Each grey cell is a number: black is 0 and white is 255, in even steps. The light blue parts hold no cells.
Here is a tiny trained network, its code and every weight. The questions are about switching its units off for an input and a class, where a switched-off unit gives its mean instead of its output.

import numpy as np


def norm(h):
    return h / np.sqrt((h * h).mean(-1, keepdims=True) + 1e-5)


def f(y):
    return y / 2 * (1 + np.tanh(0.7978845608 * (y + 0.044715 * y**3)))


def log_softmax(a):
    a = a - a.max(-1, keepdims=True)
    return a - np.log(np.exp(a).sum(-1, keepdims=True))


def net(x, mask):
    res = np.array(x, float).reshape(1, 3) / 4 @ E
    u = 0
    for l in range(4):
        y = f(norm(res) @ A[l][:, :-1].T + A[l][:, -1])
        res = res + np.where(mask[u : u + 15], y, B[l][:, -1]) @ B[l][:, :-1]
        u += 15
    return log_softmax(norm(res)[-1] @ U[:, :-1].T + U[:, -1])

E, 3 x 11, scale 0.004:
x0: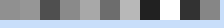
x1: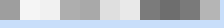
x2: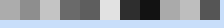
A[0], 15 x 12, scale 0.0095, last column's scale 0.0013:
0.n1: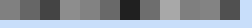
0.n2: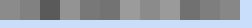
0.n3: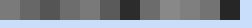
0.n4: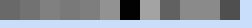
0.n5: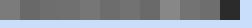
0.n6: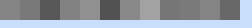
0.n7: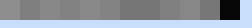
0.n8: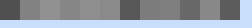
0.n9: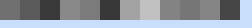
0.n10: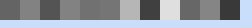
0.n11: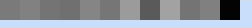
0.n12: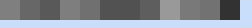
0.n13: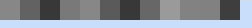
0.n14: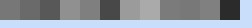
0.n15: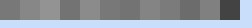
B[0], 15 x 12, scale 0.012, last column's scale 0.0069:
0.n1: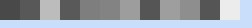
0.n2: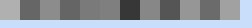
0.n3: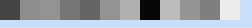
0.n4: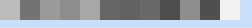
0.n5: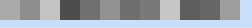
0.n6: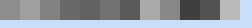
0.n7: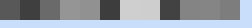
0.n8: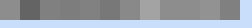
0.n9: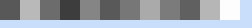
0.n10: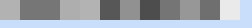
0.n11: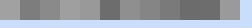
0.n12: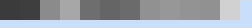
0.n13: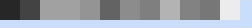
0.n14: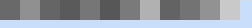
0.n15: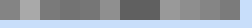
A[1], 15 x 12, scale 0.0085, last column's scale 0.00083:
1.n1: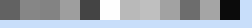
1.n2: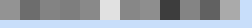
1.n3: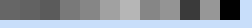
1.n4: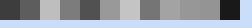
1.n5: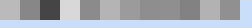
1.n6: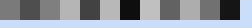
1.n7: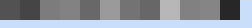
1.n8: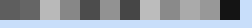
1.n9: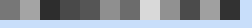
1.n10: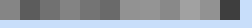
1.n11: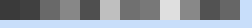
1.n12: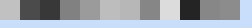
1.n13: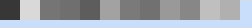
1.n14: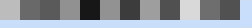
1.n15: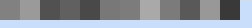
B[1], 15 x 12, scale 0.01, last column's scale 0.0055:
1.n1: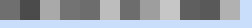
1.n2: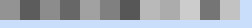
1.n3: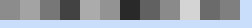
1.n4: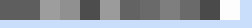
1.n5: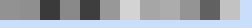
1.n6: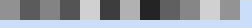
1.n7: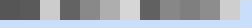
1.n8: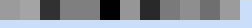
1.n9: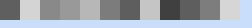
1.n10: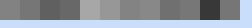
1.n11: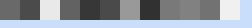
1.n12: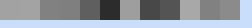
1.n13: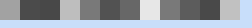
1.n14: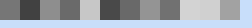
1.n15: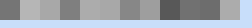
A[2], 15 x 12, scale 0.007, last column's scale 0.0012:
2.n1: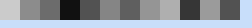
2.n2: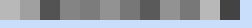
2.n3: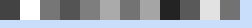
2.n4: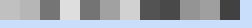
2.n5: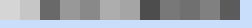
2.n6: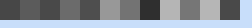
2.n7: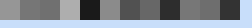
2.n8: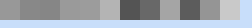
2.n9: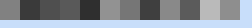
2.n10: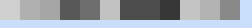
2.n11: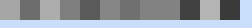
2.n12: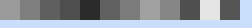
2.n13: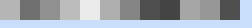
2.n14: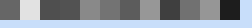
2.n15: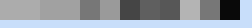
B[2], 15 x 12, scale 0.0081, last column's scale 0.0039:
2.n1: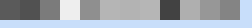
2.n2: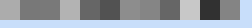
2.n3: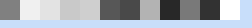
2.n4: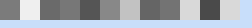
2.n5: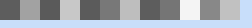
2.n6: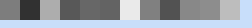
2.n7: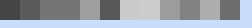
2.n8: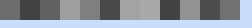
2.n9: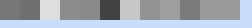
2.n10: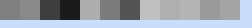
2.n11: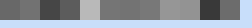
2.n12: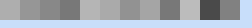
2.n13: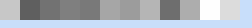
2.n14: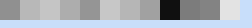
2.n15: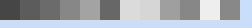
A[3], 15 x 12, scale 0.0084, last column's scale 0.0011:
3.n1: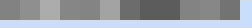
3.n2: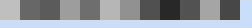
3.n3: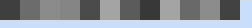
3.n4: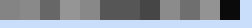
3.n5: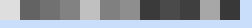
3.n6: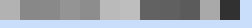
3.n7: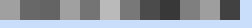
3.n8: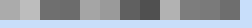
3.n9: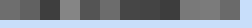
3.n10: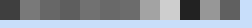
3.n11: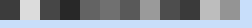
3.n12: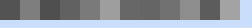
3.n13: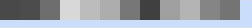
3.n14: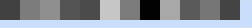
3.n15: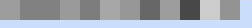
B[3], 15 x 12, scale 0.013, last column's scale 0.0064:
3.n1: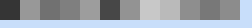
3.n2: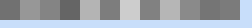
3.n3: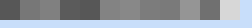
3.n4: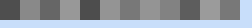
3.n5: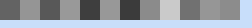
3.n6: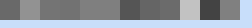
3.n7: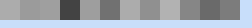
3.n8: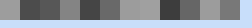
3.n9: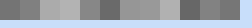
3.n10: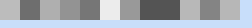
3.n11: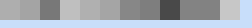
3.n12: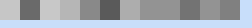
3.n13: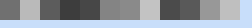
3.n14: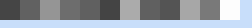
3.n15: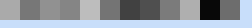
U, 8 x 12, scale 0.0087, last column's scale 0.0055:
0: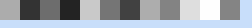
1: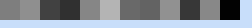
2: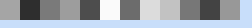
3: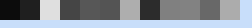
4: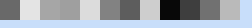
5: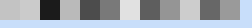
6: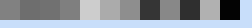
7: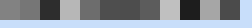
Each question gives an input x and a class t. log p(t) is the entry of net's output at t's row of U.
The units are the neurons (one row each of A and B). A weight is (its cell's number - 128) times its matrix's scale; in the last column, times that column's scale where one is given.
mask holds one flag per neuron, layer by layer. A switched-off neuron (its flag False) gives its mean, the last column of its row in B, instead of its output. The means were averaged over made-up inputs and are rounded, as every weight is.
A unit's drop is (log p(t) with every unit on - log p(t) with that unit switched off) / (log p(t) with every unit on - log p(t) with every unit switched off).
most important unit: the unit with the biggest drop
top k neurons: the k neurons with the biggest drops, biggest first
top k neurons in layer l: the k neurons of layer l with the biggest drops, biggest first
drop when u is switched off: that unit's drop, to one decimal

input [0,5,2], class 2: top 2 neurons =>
[0.n10 0.n13]
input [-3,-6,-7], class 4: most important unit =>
0.n9
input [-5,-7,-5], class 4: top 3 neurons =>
[0.n9 0.n14 0.n6]
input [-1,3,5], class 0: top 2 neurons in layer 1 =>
[1.n14 1.n6]
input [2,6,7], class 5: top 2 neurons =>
[0.n1 0.n13]
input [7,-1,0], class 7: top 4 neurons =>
[0.n10 0.n11 0.n3 3.n5]
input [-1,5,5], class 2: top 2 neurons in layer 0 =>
[0.n4 0.n13]
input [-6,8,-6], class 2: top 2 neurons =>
[0.n9 1.n1]
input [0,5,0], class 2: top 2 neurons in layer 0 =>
[0.n10 0.n13]
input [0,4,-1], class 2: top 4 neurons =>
[0.n10 0.n13 0.n1 0.n9]
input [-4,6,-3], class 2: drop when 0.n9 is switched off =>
0.7
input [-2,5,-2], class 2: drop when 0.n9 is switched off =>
0.5
